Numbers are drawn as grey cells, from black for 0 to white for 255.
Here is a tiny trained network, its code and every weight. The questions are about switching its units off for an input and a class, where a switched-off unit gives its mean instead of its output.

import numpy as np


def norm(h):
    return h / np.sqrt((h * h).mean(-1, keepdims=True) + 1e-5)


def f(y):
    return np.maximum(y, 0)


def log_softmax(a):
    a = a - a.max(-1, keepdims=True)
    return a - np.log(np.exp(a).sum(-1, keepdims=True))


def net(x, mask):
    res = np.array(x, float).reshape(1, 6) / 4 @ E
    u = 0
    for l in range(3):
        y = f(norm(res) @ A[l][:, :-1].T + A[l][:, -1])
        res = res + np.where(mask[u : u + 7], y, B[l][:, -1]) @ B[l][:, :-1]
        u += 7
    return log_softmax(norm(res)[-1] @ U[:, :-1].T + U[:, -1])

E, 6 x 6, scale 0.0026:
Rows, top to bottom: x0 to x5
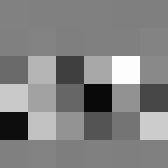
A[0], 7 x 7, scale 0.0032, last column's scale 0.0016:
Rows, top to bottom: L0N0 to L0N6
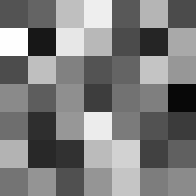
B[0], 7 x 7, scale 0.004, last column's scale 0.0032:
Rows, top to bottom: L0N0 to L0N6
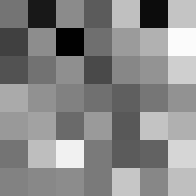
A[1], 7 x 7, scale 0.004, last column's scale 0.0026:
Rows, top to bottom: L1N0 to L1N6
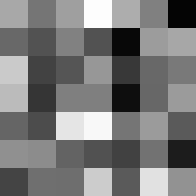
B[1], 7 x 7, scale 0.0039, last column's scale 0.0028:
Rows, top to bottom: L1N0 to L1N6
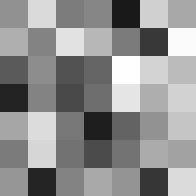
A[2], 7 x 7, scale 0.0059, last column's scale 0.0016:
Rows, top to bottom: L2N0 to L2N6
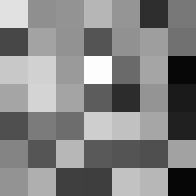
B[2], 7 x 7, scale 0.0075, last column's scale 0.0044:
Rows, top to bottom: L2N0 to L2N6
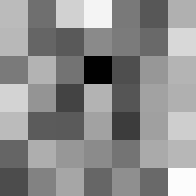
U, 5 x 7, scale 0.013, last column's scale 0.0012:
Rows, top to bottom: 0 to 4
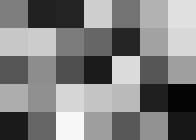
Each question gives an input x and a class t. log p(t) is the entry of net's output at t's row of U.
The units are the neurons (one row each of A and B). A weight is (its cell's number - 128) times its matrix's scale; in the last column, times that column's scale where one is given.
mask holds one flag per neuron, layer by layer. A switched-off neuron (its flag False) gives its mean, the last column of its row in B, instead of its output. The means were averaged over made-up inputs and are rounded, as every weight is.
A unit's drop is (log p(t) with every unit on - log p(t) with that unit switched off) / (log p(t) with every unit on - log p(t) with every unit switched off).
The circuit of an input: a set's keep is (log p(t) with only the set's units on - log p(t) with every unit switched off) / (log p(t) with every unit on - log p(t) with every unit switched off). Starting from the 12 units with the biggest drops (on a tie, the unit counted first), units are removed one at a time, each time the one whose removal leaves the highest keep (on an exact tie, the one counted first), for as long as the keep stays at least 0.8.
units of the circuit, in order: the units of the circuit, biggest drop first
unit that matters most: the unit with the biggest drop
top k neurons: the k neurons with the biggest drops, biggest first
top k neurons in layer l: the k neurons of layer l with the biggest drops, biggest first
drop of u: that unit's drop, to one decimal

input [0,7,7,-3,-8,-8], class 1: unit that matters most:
L2N2
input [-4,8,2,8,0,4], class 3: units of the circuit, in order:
(L0N1, L2N0)
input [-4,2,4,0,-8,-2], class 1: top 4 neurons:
(L2N2, L0N5, L1N0, L0N0)
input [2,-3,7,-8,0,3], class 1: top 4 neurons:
(L0N1, L1N0, L2N2, L1N4)
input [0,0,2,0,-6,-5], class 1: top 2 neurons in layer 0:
(L0N5, L0N0)
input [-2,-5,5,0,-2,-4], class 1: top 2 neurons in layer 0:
(L0N0, L0N2)
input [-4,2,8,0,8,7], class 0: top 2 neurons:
(L2N4, L1N4)
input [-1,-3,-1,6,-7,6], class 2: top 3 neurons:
(L0N1, L1N1, L1N2)
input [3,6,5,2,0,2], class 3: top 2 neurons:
(L0N1, L1N3)
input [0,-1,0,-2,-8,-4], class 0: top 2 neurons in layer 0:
(L0N1, L0N6)
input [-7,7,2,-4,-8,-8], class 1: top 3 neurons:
(L0N5, L2N2, L1N0)
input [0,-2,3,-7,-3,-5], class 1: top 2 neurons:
(L1N0, L2N2)
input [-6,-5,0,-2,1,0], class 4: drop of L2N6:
0.1
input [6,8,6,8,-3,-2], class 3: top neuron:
(L2N0)
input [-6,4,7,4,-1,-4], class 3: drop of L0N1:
0.2
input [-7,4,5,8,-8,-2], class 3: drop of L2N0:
0.6
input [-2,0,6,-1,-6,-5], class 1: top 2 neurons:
(L2N2, L1N0)
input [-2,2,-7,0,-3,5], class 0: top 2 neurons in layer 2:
(L2N4, L2N2)
